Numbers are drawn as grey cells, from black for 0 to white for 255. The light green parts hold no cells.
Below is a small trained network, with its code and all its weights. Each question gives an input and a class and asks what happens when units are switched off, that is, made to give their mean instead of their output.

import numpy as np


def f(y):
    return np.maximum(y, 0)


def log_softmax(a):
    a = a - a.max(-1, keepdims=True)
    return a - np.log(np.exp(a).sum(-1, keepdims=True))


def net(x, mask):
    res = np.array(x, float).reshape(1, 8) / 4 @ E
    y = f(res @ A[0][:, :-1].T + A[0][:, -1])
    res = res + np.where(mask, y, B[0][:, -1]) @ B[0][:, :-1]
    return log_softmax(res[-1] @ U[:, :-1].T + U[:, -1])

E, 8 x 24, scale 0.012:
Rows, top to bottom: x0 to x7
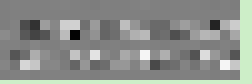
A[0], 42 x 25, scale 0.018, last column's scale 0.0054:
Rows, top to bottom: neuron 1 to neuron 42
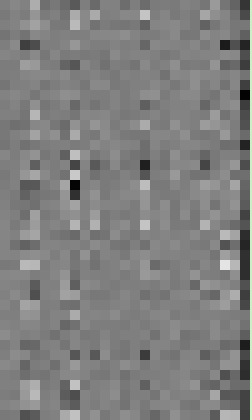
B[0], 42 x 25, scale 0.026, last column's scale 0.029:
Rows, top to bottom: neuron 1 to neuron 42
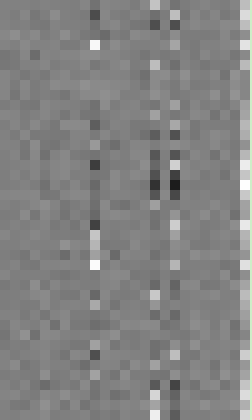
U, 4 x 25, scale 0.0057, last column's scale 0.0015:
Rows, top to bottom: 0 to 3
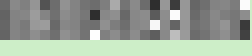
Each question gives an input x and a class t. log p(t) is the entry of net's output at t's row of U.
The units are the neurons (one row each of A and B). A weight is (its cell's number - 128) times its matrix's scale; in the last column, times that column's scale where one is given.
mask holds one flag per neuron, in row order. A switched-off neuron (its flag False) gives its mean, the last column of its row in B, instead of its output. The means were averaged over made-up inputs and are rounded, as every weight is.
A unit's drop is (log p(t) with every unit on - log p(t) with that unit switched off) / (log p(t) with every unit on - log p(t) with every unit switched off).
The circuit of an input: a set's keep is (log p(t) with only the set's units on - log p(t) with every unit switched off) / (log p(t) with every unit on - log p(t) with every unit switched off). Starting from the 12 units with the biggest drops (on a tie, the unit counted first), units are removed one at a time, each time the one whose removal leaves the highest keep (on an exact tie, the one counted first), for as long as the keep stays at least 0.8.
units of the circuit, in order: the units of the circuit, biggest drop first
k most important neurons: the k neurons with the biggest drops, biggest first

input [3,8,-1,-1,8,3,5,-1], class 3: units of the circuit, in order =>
(neuron 27)
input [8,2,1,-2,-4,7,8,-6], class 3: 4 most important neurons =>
(neuron 27; neuron 17; neuron 24; neuron 36)
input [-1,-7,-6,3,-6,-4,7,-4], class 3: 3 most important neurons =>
(neuron 27; neuron 24; neuron 42)
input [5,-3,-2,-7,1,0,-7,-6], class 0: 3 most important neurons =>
(neuron 27; neuron 39; neuron 18)
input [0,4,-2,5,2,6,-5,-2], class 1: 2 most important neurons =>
(neuron 23; neuron 2)
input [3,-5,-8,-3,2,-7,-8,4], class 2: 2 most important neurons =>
(neuron 40; neuron 1)
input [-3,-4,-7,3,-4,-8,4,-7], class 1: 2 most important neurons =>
(neuron 17; neuron 36)
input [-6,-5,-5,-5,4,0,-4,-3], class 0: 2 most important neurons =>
(neuron 42; neuron 39)
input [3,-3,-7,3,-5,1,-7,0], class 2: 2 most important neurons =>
(neuron 40; neuron 27)
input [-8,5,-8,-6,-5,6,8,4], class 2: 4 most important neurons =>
(neuron 40; neuron 5; neuron 7; neuron 1)
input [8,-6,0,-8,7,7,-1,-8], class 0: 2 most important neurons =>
(neuron 18; neuron 39)
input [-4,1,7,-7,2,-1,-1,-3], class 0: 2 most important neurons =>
(neuron 18; neuron 3)
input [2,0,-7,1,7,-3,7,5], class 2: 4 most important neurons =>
(neuron 40; neuron 1; neuron 5; neuron 7)
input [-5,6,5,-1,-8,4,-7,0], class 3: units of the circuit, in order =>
(neuron 5)
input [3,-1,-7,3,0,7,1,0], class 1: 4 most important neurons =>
(neuron 23; neuron 2; neuron 42; neuron 13)
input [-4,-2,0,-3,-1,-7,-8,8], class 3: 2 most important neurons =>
(neuron 5; neuron 23)
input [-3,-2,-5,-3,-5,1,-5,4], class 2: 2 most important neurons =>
(neuron 27; neuron 40)
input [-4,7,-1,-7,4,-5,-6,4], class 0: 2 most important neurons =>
(neuron 27; neuron 39)
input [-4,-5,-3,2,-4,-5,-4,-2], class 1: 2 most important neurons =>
(neuron 17; neuron 27)
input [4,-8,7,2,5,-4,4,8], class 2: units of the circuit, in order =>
(neuron 42)
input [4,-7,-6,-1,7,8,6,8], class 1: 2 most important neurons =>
(neuron 23; neuron 2)
